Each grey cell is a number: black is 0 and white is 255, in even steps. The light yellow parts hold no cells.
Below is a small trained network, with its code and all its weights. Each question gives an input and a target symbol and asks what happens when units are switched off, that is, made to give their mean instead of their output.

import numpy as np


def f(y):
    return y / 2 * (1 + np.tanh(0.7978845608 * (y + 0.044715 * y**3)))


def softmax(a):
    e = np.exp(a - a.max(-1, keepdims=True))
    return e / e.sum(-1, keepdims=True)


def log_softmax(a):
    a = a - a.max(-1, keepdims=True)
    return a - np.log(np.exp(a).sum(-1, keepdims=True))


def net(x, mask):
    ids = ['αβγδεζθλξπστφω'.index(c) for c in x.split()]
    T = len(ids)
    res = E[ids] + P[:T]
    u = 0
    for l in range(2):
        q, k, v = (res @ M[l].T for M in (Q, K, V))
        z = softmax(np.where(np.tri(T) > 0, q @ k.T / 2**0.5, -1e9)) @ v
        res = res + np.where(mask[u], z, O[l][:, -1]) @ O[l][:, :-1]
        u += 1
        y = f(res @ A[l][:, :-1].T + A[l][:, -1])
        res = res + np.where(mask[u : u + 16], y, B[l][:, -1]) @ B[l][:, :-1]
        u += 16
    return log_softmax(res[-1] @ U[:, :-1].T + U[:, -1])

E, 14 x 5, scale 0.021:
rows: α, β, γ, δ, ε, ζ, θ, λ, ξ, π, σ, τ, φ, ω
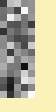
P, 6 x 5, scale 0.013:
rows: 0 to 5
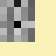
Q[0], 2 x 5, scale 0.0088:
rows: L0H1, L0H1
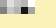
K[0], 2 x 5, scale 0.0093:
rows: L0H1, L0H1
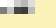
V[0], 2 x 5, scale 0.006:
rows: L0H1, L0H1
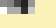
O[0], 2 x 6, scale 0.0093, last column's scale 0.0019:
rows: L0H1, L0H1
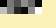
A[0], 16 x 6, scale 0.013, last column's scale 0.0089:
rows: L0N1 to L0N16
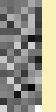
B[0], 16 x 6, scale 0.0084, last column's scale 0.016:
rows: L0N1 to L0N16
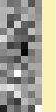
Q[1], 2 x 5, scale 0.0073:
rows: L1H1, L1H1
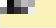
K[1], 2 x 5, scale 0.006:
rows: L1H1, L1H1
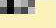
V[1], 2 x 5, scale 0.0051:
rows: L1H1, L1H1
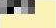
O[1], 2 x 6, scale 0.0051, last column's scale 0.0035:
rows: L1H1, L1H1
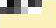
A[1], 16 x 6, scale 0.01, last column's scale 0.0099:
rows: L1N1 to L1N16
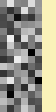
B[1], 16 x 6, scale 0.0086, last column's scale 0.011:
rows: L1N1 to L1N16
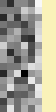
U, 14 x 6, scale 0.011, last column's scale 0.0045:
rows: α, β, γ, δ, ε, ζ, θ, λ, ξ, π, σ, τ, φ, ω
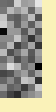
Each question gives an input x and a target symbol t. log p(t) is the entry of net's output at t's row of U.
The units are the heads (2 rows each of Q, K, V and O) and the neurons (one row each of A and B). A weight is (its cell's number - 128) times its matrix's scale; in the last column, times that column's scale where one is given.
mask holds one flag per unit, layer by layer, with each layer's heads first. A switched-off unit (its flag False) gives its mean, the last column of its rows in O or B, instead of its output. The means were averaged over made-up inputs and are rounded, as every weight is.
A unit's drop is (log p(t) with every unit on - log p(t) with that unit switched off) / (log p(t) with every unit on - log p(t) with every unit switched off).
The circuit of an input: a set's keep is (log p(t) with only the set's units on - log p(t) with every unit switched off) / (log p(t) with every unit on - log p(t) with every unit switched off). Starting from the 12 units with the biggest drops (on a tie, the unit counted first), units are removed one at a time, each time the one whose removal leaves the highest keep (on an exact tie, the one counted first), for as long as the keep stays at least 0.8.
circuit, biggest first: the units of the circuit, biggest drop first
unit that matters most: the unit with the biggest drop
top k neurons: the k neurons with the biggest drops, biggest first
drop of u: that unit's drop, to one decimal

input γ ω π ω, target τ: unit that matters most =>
L1N16
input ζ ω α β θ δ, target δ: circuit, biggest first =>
L0N13, L0N6
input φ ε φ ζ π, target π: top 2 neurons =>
L0N11, L1N13
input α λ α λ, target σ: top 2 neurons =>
L0N16, L1N11
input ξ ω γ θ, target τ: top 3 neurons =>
L0N4, L1N16, L1N2
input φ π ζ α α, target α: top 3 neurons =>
L0N13, L1N1, L1N9
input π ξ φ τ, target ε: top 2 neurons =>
L0N5, L1N5
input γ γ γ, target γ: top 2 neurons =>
L1N10, L0N10
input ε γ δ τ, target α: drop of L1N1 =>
0.2
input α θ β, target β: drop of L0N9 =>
0.2
